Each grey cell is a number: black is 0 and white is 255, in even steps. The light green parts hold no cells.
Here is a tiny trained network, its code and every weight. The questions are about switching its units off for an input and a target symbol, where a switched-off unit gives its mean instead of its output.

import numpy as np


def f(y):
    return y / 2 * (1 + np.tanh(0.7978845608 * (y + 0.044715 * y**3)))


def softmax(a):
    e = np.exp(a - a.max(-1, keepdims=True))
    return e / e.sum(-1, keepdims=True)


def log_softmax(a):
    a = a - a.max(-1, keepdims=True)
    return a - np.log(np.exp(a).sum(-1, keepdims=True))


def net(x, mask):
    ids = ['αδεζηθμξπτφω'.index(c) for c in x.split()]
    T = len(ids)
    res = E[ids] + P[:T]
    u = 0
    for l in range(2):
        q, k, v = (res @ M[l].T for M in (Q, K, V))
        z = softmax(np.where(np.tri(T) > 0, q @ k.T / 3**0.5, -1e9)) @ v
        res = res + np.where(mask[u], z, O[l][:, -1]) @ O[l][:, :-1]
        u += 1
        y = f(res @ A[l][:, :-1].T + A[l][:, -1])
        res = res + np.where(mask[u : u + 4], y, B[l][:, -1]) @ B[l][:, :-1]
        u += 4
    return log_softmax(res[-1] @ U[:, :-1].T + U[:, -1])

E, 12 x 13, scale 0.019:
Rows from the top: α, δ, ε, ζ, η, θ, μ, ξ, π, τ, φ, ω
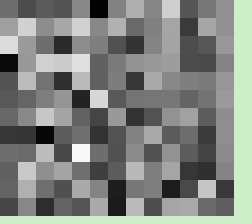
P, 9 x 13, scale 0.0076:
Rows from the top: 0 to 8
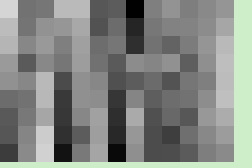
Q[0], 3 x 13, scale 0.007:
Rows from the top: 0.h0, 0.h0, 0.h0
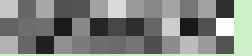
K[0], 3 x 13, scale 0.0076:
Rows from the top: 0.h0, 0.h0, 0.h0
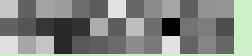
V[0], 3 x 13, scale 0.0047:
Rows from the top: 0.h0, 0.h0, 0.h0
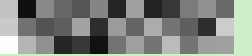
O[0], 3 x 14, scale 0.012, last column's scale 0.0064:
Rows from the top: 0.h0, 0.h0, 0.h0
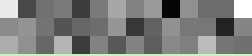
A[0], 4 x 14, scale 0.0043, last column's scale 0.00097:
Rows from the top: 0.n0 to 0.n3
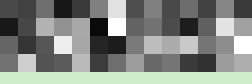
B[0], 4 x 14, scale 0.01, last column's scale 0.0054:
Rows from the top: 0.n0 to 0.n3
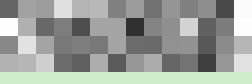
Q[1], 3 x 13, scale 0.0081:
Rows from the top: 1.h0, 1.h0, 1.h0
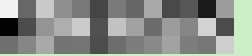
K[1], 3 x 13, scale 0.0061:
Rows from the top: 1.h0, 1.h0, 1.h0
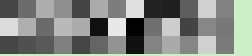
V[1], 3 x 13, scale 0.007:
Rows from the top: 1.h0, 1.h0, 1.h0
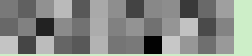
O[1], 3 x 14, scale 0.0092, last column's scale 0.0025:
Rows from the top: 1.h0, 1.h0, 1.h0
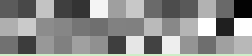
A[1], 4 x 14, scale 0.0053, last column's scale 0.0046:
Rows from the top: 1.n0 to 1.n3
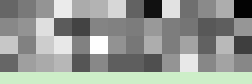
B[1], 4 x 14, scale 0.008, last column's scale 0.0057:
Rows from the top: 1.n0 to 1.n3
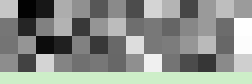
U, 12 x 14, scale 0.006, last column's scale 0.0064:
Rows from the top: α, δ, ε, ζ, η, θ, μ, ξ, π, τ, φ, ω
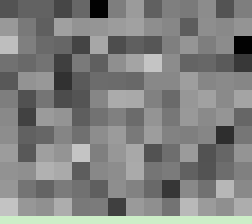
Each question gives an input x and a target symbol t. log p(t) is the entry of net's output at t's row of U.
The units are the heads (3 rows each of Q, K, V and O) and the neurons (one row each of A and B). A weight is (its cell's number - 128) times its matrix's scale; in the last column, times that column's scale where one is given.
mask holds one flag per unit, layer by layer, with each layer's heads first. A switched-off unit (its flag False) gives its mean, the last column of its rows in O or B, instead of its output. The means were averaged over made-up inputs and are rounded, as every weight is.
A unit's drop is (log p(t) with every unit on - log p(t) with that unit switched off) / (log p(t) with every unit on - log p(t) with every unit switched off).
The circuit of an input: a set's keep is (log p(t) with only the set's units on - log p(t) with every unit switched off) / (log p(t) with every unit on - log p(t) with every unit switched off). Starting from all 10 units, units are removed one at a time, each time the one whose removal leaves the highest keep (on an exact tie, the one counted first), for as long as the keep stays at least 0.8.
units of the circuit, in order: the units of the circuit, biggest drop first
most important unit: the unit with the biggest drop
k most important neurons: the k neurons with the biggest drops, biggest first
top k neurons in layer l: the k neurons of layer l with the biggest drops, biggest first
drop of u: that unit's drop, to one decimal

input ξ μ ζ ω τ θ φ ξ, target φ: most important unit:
1.h0
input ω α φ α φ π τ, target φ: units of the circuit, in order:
1.h0, 0.h0, 0.n1
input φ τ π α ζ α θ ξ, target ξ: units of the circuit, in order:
0.h0, 0.n0
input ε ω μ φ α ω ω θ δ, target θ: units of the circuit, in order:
1.h0, 0.h0, 0.n0, 1.n2
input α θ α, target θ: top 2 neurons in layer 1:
1.n2, 1.n1
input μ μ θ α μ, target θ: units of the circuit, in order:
1.h0, 1.n2
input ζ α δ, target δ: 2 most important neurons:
1.n0, 0.n1
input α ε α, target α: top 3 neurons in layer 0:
0.n1, 0.n0, 0.n3
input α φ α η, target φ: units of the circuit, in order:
1.h0, 0.n1
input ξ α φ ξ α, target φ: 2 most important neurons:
0.n1, 1.n3
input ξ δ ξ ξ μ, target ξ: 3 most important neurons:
0.n0, 1.n1, 0.n1
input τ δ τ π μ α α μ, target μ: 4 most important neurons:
1.n0, 1.n3, 1.n2, 0.n3
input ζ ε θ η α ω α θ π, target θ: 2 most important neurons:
1.n2, 1.n1
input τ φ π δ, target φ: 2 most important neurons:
0.n1, 0.n0
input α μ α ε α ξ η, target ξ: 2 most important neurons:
0.n0, 1.n1
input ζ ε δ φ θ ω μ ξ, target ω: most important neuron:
0.n0
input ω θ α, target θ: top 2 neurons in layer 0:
0.n2, 0.n1
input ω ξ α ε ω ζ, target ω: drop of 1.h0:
0.7
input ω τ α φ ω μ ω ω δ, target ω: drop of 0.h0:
0.2
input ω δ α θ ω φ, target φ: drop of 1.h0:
0.6
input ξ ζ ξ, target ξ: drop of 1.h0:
0.3
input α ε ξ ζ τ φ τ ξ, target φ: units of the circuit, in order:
1.h0
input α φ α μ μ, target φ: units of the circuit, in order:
1.h0, 0.n1
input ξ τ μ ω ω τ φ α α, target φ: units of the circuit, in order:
1.h0, 0.h0, 0.n1
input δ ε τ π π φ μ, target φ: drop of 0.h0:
0.2
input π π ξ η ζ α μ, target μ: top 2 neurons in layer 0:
0.n3, 0.n1
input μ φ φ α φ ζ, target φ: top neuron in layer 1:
1.n2
